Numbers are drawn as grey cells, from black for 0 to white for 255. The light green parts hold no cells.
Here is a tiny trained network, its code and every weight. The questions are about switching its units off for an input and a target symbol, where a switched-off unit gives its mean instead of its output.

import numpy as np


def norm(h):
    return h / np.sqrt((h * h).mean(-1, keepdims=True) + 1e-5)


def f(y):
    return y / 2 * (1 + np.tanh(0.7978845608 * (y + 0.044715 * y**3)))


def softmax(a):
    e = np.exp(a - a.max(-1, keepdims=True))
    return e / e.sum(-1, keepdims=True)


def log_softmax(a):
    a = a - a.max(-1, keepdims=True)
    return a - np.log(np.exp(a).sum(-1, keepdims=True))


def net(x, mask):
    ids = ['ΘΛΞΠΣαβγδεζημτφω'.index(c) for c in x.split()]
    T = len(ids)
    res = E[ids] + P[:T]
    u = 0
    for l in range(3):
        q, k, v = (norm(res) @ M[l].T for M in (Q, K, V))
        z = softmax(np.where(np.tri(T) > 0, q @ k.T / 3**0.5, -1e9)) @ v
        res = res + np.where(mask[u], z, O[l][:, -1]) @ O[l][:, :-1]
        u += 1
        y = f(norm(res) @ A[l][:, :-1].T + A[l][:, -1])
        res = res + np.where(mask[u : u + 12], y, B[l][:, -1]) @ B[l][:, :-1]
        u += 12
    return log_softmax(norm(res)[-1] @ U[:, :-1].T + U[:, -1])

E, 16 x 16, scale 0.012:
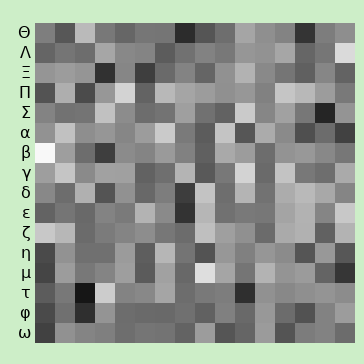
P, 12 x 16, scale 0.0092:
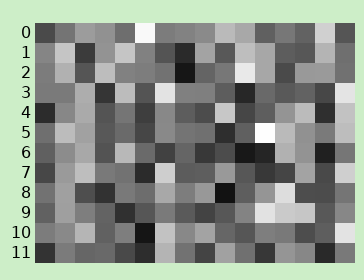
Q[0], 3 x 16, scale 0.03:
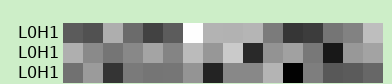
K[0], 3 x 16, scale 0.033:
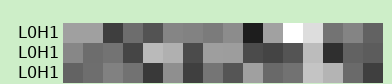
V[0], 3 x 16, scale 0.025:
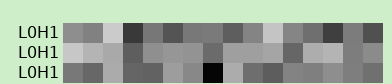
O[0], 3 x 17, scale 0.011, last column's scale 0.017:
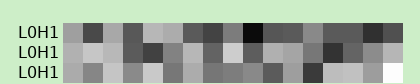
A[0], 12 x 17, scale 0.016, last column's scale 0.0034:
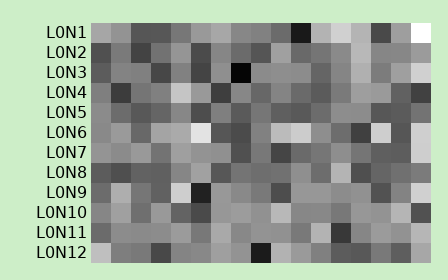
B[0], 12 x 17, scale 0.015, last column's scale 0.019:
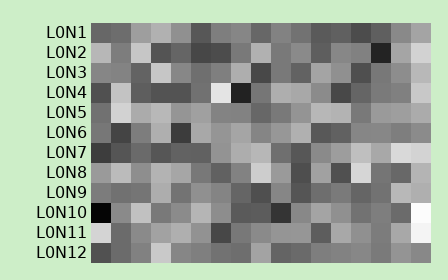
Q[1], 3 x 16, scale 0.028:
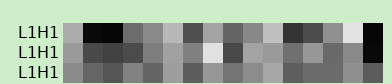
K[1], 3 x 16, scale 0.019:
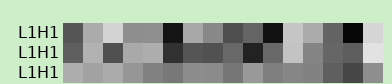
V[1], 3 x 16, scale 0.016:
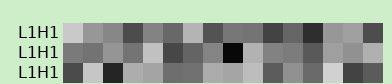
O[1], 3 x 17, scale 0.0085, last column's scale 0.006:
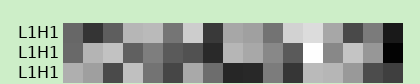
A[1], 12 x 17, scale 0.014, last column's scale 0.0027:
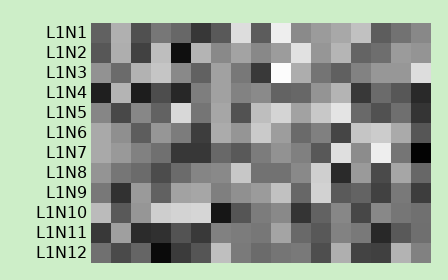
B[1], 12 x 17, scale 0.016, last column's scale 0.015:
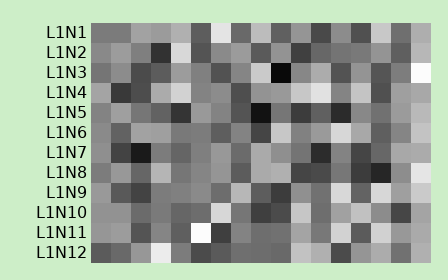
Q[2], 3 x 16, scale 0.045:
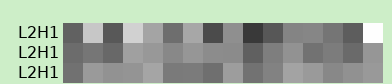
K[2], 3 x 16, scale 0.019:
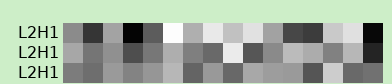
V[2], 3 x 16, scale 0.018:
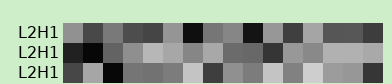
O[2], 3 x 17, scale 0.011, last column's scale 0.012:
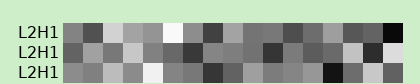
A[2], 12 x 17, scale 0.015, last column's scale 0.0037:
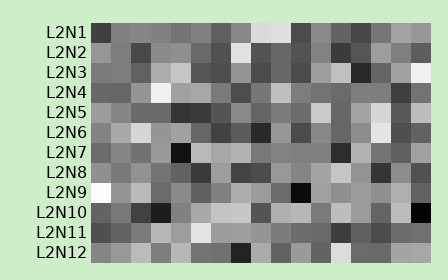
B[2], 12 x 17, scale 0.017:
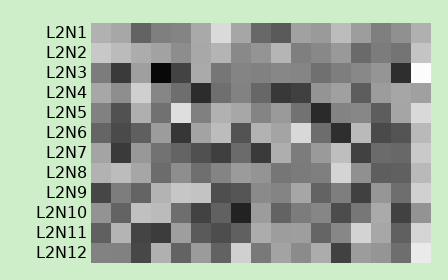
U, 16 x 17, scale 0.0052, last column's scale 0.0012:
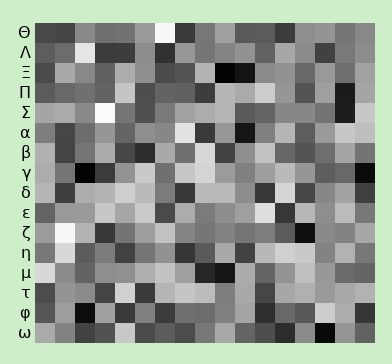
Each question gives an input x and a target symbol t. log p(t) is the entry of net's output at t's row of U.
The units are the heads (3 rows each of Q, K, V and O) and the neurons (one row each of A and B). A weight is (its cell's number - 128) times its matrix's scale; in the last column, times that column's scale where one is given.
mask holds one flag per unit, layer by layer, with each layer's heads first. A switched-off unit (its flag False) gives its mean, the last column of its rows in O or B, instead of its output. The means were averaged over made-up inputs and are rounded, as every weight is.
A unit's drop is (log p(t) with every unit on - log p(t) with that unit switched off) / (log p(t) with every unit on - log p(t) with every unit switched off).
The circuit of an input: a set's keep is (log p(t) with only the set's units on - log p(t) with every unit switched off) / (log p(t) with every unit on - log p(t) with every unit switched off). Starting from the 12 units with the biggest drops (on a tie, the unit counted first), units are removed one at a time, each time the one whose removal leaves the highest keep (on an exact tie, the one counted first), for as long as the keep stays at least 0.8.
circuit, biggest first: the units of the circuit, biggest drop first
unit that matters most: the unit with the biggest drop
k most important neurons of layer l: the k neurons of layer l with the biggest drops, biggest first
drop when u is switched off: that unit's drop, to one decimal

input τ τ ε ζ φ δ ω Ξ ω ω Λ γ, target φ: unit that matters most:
L1H1
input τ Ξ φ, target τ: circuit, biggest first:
[L0H1; L1N1]
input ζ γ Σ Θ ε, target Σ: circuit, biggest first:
[L0H1; L0N8]
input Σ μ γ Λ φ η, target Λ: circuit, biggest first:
[L0H1; L0N2]
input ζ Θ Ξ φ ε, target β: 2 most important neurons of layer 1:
[L1N2; L1N3]
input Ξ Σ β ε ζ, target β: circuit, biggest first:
[L0H1; L1N12]
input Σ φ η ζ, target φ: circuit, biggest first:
[L0H1; L0N4]
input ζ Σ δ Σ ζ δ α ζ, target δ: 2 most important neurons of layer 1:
[L1N6; L1N9]
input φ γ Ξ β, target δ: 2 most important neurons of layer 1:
[L1N11; L1N3]
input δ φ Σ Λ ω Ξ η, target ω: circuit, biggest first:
[L0H1; L0N4; L0N2]
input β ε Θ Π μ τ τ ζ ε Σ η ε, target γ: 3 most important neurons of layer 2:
[L2N11; L2N1; L2N3]
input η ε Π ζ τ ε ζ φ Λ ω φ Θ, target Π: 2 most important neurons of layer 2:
[L2N3; L2N5]
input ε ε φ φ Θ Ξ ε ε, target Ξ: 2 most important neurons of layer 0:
[L0N7; L0N8]
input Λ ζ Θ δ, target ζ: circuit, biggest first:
[L0H1]
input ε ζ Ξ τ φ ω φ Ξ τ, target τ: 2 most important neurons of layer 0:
[L0N2; L0N10]
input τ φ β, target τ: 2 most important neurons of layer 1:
[L1N1; L1N2]
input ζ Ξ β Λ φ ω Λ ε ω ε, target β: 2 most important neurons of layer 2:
[L2N10; L2N12]
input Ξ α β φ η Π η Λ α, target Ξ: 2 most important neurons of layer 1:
[L1N9; L1N10]
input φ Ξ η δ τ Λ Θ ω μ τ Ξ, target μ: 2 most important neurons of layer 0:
[L0N2; L0N7]
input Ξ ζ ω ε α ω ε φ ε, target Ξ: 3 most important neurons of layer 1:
[L1N3; L1N8; L1N9]
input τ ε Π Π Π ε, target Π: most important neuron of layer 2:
[L2N3]
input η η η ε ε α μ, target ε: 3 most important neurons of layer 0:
[L0N11; L0N10; L0N3]
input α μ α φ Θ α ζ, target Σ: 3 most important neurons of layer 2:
[L2N2; L2N3; L2N7]
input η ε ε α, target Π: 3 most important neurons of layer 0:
[L0N4; L0N8; L0N7]
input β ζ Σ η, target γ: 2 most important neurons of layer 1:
[L1N9; L1N8]
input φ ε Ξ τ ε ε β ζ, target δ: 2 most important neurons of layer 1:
[L1N7; L1N11]
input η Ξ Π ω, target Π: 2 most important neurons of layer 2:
[L2N3; L2N12]
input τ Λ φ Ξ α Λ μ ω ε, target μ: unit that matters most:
L1N10
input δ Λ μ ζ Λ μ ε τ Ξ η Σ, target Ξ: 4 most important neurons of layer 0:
[L0N8; L0N7; L0N5; L0N11]
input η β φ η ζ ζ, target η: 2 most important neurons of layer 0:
[L0N4; L0N8]
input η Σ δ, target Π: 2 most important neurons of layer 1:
[L1N8; L1N5]
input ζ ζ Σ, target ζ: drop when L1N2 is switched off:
0.2
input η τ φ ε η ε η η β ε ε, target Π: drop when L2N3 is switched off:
0.2
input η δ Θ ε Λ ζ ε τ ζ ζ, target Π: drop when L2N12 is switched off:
0.1
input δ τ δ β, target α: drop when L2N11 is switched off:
0.2
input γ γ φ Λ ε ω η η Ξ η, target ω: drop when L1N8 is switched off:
0.1
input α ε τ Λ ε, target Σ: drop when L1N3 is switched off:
-0.1
